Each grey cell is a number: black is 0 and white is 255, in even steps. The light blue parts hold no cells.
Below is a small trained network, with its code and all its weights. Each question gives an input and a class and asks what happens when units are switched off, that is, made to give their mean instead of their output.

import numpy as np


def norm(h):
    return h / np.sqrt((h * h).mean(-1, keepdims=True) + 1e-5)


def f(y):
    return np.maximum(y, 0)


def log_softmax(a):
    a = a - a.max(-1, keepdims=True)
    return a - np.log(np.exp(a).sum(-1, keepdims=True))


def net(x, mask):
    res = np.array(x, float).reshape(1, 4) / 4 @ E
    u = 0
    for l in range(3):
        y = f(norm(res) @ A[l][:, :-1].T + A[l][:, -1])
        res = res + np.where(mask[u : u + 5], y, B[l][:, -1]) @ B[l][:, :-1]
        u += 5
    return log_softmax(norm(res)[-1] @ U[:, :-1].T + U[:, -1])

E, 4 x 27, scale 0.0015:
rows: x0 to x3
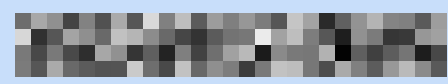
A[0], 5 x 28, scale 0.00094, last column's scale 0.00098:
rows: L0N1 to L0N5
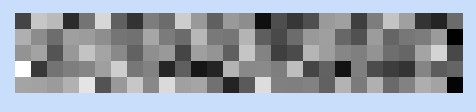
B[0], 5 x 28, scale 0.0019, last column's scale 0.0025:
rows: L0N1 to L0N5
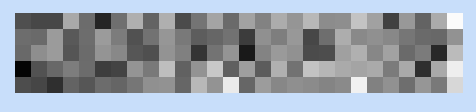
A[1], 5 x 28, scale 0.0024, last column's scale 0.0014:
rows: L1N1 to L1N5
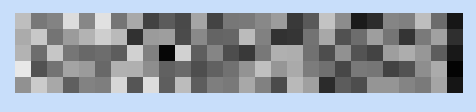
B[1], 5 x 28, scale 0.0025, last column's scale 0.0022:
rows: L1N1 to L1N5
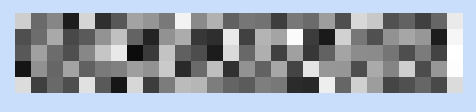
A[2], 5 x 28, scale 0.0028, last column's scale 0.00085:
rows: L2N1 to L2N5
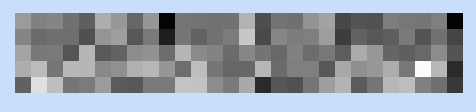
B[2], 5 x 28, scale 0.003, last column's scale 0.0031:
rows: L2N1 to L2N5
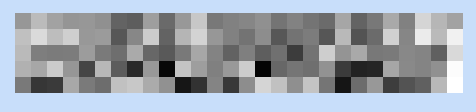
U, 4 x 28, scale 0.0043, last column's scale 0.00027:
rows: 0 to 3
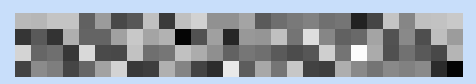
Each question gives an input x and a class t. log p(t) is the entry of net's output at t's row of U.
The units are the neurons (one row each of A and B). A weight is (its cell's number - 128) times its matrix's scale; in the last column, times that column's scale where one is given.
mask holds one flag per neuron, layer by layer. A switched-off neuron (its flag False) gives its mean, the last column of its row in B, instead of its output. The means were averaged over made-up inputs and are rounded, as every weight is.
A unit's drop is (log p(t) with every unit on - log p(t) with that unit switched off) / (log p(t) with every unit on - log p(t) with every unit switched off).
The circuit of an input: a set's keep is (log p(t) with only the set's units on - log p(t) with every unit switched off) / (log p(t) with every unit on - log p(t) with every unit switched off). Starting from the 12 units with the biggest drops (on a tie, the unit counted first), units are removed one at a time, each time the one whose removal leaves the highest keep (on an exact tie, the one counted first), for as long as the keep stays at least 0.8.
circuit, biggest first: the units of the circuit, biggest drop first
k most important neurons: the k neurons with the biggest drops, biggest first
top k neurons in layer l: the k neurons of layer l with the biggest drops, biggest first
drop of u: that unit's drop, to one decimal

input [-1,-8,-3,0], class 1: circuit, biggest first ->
(L2N5)
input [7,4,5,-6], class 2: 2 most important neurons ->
(L1N5; L1N3)
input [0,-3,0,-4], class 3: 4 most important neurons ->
(L0N4; L1N2; L1N4; L0N5)
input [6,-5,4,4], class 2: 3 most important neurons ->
(L1N5; L0N4; L1N4)
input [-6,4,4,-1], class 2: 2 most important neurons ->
(L1N1; L0N1)
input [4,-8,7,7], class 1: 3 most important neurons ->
(L2N5; L2N4; L0N1)
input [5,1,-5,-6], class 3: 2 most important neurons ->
(L1N2; L1N1)
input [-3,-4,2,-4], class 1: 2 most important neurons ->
(L0N1; L1N3)
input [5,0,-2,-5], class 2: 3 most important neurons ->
(L1N5; L1N3; L2N3)
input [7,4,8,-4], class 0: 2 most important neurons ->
(L2N2; L1N1)
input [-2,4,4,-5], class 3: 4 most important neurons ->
(L1N2; L0N1; L2N5; L2N4)
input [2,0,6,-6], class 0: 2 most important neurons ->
(L2N2; L1N3)
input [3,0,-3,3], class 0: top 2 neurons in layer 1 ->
(L1N2; L1N1)
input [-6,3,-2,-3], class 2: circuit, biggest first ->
(L1N1)
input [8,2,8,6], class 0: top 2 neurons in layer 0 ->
(L0N4; L0N3)
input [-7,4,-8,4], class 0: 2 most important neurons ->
(L2N4; L1N5)
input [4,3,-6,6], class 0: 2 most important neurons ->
(L2N4; L1N2)
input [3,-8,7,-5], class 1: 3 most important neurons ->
(L2N5; L2N4; L0N1)
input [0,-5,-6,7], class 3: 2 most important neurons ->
(L1N3; L2N2)
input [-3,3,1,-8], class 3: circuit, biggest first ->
(L1N2)
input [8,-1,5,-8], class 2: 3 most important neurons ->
(L1N5; L1N3; L2N3)
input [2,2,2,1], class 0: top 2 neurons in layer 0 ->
(L0N4; L0N1)
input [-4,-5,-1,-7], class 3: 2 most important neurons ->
(L1N2; L0N4)
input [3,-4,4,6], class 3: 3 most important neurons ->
(L1N3; L0N4; L2N4)
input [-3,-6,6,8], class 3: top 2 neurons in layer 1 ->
(L1N3; L1N4)
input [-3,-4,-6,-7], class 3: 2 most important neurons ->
(L1N2; L2N2)
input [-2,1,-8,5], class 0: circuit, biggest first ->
(L2N4)
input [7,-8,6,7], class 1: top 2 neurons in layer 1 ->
(L1N2; L1N1)
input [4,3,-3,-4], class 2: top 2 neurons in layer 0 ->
(L0N1; L0N3)
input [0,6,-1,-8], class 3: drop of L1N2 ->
1.4
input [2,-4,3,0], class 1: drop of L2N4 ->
0.2
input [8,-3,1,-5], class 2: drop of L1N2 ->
0.0
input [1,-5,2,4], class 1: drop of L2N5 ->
0.1
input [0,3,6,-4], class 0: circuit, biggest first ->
(L2N2)
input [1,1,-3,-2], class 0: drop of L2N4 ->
0.5
